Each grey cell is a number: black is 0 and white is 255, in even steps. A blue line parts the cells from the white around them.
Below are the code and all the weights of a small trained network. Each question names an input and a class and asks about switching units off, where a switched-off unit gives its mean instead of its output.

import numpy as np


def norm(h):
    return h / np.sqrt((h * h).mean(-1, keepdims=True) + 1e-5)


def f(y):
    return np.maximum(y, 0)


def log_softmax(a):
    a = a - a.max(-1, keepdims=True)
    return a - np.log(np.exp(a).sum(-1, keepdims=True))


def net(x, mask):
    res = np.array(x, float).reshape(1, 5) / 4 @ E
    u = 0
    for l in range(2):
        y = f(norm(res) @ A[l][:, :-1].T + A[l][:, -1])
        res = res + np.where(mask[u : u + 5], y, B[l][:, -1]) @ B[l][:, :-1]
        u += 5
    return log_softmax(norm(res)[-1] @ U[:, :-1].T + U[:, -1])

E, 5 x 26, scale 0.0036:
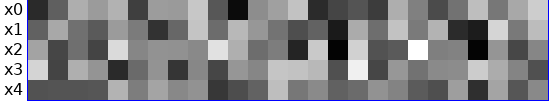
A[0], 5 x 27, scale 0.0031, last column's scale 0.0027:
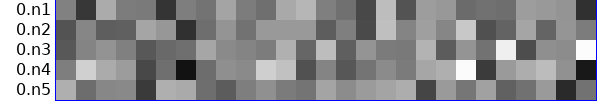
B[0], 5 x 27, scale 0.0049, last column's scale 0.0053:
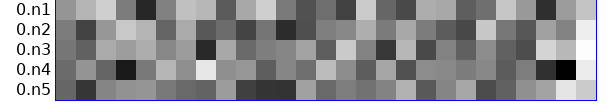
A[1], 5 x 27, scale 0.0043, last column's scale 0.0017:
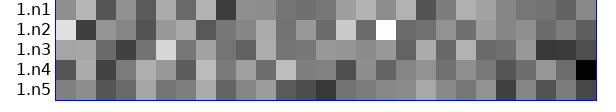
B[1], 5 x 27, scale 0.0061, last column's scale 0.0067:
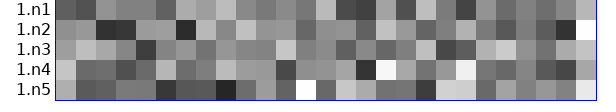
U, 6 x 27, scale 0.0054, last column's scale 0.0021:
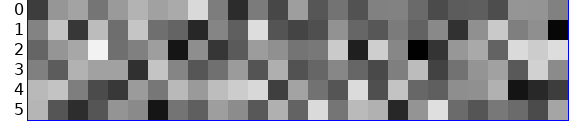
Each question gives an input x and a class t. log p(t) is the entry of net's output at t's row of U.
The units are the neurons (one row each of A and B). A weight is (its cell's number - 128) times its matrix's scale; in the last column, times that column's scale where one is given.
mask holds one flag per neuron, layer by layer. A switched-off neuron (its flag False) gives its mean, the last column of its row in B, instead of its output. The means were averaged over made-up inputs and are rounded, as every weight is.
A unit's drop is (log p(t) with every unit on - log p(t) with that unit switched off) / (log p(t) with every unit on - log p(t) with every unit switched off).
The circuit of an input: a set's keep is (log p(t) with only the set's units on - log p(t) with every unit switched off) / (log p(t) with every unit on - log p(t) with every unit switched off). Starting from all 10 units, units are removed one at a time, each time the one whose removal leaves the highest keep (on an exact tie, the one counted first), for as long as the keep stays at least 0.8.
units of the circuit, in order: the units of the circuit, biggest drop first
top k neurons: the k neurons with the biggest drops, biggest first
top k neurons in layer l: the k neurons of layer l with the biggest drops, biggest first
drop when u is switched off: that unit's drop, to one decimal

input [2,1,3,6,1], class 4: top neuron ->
0.n1
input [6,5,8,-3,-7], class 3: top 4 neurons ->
1.n2; 0.n1; 0.n2; 1.n4
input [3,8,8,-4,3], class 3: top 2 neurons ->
1.n2; 0.n2
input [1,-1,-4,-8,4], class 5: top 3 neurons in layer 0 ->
0.n2; 0.n5; 0.n1
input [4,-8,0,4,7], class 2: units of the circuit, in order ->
0.n4; 1.n5
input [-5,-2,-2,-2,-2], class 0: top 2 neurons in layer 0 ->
0.n2; 0.n3
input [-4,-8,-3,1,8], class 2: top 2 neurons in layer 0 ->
0.n4; 0.n5
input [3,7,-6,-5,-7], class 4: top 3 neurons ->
0.n4; 1.n4; 1.n5
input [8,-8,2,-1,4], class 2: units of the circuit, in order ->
1.n2; 0.n4
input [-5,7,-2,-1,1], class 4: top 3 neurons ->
0.n4; 1.n3; 0.n3
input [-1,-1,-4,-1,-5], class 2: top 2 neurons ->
0.n3; 1.n2
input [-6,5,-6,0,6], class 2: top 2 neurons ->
1.n2; 0.n2
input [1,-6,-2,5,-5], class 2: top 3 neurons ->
0.n3; 1.n5; 0.n4
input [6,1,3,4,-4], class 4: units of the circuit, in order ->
1.n5
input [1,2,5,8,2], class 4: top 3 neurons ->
0.n1; 1.n5; 0.n3
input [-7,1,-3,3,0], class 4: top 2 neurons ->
0.n3; 1.n3
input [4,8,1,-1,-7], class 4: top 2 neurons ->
0.n4; 1.n3
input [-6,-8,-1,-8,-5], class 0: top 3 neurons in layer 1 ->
1.n1; 1.n5; 1.n3
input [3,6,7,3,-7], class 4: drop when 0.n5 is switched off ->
0.1
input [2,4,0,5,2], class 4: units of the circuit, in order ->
0.n1
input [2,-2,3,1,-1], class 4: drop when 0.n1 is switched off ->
0.2
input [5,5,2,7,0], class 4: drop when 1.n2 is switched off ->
0.1
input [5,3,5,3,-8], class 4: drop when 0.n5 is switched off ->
0.0
